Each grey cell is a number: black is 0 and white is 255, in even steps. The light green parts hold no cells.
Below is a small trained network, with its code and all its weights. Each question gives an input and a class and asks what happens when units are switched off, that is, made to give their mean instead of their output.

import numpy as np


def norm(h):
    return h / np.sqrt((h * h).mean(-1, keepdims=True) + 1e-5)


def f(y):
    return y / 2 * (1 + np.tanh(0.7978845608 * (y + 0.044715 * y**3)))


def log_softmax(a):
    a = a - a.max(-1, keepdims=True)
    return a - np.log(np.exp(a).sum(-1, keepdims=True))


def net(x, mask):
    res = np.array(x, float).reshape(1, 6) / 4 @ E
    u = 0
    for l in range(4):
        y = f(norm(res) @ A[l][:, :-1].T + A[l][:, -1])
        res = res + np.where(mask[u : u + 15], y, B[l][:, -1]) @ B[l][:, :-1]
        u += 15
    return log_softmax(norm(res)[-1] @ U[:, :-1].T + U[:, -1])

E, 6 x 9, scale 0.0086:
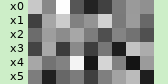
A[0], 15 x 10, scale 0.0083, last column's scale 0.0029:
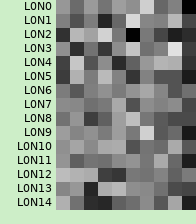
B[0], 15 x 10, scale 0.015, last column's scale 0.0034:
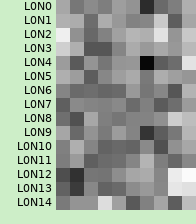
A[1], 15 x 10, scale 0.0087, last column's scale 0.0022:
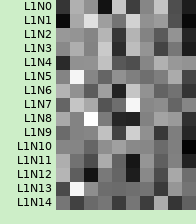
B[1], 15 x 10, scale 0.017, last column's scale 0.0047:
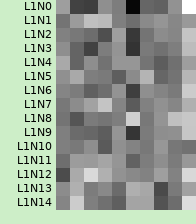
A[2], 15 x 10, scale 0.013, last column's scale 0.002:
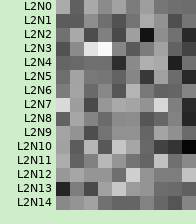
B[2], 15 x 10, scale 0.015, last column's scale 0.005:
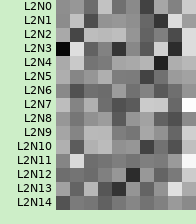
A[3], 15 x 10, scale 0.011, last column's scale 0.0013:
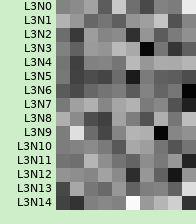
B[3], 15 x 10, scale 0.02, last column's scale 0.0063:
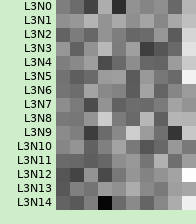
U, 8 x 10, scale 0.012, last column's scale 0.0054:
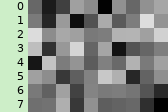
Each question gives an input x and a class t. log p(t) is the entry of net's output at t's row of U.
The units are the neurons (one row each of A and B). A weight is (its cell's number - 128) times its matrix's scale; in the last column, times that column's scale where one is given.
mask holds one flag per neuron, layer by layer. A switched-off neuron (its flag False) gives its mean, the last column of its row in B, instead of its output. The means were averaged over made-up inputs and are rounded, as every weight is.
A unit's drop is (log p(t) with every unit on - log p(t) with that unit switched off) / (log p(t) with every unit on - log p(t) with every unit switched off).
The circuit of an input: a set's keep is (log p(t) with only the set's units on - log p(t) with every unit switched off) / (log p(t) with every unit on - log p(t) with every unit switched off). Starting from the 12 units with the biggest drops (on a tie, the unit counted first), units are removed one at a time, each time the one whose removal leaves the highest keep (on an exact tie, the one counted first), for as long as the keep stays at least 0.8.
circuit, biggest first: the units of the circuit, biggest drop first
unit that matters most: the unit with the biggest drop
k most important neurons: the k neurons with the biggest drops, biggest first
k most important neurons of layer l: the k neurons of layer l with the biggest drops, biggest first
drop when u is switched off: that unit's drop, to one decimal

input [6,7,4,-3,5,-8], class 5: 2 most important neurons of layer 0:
[L0N10, L0N14]
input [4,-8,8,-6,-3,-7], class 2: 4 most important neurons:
[L0N2, L0N5, L1N8, L1N7]
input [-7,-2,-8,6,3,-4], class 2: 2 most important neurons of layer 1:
[L1N8, L1N5]
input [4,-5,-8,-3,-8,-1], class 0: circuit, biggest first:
[L1N0]
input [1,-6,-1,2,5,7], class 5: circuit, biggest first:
[L1N14, L2N4]
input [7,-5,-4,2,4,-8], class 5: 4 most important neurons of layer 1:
[L1N13, L1N5, L1N0, L1N7]
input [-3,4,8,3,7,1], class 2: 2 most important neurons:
[L0N2, L0N5]
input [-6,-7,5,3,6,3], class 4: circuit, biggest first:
[L1N12, L2N3]
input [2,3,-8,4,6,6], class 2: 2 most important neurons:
[L0N1, L0N3]
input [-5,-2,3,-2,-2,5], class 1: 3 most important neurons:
[L0N13, L0N8, L3N14]
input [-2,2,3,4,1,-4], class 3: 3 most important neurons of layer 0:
[L0N4, L0N3, L0N1]
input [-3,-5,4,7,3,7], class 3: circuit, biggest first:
[L0N4, L2N2]
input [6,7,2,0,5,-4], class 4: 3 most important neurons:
[L1N1, L1N7, L0N13]
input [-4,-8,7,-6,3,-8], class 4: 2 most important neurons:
[L1N12, L2N3]
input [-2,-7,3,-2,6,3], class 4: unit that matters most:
L1N12
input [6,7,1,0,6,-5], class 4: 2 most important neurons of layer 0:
[L0N13, L0N8]
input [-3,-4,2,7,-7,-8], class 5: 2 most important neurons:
[L1N13, L0N10]
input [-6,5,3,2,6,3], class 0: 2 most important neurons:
[L1N9, L0N12]
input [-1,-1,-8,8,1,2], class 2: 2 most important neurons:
[L0N3, L2N7]
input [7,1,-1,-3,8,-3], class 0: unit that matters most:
L1N3
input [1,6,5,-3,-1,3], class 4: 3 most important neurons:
[L1N7, L2N3, L0N3]
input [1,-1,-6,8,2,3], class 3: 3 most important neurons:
[L0N4, L2N2, L0N2]
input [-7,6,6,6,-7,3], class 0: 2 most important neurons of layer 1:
[L1N0, L1N12]
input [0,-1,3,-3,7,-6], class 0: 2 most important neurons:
[L1N3, L1N9]
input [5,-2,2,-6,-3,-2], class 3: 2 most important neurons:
[L0N9, L2N10]
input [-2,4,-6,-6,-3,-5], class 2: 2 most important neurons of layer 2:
[L2N7, L2N2]
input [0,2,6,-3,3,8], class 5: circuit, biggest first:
[L2N4]
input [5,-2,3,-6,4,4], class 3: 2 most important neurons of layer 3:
[L3N3, L3N12]
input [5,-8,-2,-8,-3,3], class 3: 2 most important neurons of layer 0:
[L0N9, L0N0]
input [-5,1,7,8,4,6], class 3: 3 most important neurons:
[L0N4, L2N2, L0N3]
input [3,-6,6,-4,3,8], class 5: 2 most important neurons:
[L2N4, L0N6]
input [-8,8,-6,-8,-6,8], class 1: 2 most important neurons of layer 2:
[L2N13, L2N2]
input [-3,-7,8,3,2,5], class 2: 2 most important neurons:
[L0N2, L0N5]
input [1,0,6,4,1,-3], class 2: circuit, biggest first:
[L0N2]
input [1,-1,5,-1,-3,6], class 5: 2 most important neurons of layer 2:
[L2N4, L2N1]
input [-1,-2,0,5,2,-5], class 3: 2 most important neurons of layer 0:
[L0N4, L0N11]
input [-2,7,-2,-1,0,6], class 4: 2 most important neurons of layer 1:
[L1N1, L1N7]
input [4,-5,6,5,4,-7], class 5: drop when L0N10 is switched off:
1.4
